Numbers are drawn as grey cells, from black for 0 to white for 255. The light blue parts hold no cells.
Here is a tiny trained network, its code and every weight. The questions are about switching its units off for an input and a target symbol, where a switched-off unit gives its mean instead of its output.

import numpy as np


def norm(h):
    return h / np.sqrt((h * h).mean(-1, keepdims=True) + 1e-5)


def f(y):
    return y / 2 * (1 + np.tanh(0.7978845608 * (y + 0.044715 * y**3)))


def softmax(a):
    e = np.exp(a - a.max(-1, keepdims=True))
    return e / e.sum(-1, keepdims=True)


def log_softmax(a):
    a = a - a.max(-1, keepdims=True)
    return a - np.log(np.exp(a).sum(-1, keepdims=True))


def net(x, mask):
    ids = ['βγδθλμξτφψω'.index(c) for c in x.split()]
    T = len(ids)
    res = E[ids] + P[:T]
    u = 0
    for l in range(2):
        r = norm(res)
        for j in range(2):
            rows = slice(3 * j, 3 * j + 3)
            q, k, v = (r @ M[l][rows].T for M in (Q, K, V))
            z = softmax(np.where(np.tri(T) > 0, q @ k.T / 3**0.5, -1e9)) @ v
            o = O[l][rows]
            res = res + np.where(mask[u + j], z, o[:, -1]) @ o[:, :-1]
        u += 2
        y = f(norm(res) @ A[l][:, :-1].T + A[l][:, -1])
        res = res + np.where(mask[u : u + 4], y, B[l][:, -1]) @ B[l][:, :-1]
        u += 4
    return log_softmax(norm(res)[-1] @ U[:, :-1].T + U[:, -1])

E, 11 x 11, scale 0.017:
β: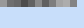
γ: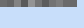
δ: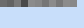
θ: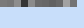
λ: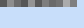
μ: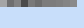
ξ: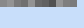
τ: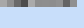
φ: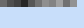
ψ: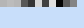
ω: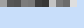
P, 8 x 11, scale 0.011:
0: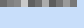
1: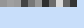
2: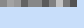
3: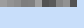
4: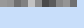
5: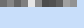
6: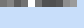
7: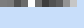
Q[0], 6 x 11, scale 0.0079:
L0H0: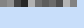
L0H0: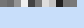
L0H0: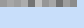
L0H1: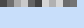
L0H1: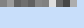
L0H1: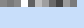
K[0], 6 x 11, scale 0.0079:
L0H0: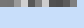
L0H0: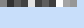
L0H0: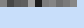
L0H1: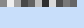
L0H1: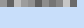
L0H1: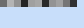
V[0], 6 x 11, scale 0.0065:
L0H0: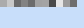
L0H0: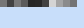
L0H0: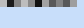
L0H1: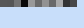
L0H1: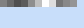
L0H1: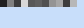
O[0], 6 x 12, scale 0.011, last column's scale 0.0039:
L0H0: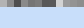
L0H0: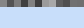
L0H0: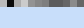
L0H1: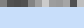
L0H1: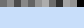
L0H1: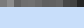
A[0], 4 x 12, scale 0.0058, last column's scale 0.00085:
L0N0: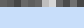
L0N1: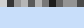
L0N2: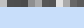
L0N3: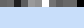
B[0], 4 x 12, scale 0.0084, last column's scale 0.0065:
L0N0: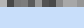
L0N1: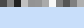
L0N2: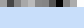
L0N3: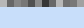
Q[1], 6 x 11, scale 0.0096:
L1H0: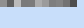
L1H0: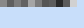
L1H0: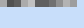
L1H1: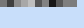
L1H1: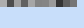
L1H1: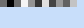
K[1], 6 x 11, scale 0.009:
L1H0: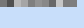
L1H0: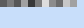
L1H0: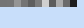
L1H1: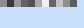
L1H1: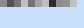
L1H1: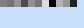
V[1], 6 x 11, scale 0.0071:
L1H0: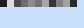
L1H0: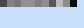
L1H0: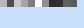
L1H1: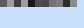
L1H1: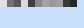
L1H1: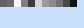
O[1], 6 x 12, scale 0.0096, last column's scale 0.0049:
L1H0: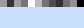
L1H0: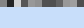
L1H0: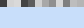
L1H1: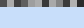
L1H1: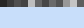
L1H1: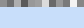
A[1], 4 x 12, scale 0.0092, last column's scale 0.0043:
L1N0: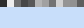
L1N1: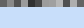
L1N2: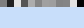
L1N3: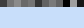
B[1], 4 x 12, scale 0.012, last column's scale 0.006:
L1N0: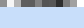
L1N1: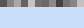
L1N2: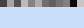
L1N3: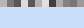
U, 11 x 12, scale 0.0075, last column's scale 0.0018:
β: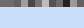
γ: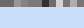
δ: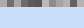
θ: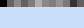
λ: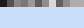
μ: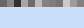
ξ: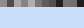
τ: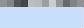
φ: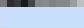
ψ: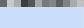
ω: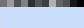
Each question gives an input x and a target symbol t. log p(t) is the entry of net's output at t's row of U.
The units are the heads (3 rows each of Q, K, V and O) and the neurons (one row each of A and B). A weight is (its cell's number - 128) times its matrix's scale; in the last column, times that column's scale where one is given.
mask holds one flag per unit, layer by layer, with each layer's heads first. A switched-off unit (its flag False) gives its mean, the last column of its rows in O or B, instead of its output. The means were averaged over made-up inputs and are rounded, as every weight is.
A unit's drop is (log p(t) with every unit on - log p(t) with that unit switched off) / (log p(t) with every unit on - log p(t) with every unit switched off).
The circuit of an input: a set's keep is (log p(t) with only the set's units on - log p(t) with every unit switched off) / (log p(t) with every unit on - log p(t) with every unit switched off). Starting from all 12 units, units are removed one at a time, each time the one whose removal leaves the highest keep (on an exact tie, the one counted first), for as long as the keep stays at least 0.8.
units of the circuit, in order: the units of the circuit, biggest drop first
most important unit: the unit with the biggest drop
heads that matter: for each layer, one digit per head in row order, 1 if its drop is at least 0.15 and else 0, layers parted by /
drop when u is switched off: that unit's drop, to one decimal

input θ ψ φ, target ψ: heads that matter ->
10 / 00
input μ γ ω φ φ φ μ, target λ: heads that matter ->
10 / 10
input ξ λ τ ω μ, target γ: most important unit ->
L0H1
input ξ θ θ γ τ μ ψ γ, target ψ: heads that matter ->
10 / 00
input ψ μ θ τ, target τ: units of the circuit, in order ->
L0H0; L1H0; L1H1; L0H1
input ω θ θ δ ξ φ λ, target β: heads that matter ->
11 / 00
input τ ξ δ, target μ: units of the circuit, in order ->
L0H0; L0H1
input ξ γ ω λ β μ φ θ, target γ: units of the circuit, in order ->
L0H1; L0H0
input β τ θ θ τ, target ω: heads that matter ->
00 / 01
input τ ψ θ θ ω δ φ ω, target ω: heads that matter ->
10 / 01
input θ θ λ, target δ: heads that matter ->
01 / 01
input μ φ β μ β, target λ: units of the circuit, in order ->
L0H0; L0N1; L1H0; L1N1
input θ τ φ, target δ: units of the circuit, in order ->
L1H1; L0H1
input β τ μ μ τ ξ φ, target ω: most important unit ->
L1H1
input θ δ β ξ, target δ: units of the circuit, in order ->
L0H1; L1H1
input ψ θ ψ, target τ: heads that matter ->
11 / 10
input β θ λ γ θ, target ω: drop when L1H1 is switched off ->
0.3
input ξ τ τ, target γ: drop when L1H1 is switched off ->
0.1
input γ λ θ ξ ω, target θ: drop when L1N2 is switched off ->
0.6
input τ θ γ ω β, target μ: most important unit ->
L0H0
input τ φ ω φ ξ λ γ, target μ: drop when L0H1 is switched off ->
0.2
